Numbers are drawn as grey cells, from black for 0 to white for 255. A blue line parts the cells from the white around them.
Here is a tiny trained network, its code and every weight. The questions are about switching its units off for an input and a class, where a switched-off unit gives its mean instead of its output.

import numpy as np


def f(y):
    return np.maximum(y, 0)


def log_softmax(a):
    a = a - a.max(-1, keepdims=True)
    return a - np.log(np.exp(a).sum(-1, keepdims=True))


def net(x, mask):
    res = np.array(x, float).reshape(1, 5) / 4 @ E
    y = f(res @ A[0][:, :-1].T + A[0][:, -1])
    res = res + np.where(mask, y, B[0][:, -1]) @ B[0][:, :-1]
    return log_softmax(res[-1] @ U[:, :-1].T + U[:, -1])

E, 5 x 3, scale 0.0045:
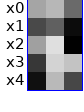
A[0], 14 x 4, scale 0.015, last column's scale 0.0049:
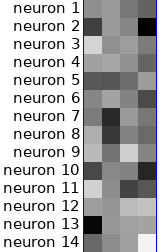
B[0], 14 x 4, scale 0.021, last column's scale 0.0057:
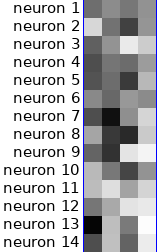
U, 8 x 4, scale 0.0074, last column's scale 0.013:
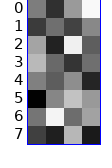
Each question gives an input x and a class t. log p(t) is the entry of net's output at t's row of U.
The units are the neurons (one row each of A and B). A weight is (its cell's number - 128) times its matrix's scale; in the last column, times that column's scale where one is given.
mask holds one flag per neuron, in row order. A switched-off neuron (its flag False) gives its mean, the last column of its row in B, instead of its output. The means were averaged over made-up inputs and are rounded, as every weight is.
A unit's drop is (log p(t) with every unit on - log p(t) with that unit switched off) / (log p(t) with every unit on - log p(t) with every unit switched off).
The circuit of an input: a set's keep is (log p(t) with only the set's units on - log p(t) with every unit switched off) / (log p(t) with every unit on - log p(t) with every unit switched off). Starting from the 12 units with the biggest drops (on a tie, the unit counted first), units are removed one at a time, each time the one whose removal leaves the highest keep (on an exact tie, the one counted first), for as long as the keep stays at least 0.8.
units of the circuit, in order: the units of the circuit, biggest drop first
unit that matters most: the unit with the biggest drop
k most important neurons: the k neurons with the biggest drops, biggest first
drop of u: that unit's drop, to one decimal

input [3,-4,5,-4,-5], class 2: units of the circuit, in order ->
(neuron 13; neuron 14; neuron 3)
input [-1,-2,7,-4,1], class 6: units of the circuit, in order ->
(neuron 11; neuron 9)
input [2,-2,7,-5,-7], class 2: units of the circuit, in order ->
(neuron 13; neuron 3)
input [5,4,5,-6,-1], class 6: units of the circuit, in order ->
(neuron 11)
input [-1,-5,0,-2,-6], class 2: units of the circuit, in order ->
(neuron 13; neuron 9)
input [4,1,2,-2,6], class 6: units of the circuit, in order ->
(neuron 9; neuron 7)
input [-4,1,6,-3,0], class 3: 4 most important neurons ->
(neuron 13; neuron 12; neuron 14; neuron 3)
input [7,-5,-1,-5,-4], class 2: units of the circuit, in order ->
(neuron 13; neuron 9)
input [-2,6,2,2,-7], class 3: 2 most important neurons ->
(neuron 9; neuron 13)
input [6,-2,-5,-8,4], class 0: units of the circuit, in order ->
(neuron 13; neuron 8)
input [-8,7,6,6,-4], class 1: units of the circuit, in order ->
(neuron 12; neuron 9)
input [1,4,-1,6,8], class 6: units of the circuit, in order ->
(neuron 2; neuron 9)
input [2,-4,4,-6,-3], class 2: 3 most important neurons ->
(neuron 13; neuron 14; neuron 3)
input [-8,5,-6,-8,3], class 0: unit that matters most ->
neuron 7
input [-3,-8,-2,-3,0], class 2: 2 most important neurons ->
(neuron 13; neuron 9)
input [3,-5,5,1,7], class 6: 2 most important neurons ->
(neuron 9; neuron 7)
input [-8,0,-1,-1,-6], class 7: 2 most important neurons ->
(neuron 7; neuron 11)
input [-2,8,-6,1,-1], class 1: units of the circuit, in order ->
(neuron 9; neuron 12; neuron 5)
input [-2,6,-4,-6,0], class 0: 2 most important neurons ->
(neuron 13; neuron 7)
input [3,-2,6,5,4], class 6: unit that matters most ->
neuron 9
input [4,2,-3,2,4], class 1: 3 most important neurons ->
(neuron 12; neuron 9; neuron 3)
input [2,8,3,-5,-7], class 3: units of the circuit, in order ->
(neuron 8; neuron 13; neuron 9)
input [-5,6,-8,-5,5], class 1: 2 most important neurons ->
(neuron 5; neuron 9)
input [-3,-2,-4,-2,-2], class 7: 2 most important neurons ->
(neuron 7; neuron 11)
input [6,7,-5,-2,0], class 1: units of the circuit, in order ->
(neuron 9; neuron 12)
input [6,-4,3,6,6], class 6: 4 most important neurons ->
(neuron 9; neuron 7; neuron 2; neuron 3)
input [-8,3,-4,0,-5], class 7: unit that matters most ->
neuron 7
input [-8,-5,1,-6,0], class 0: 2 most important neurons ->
(neuron 8; neuron 13)
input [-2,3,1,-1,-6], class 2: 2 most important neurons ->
(neuron 13; neuron 14)
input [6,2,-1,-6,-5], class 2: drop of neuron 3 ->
0.2
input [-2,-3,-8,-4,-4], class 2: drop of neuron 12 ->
0.1
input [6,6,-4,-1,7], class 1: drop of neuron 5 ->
0.2
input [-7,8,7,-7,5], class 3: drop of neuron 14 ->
0.2
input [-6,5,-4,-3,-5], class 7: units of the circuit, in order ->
(neuron 7)
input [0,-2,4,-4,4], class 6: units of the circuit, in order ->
(neuron 9; neuron 7)
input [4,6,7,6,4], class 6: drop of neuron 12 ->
0.0
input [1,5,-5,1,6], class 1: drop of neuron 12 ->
0.3
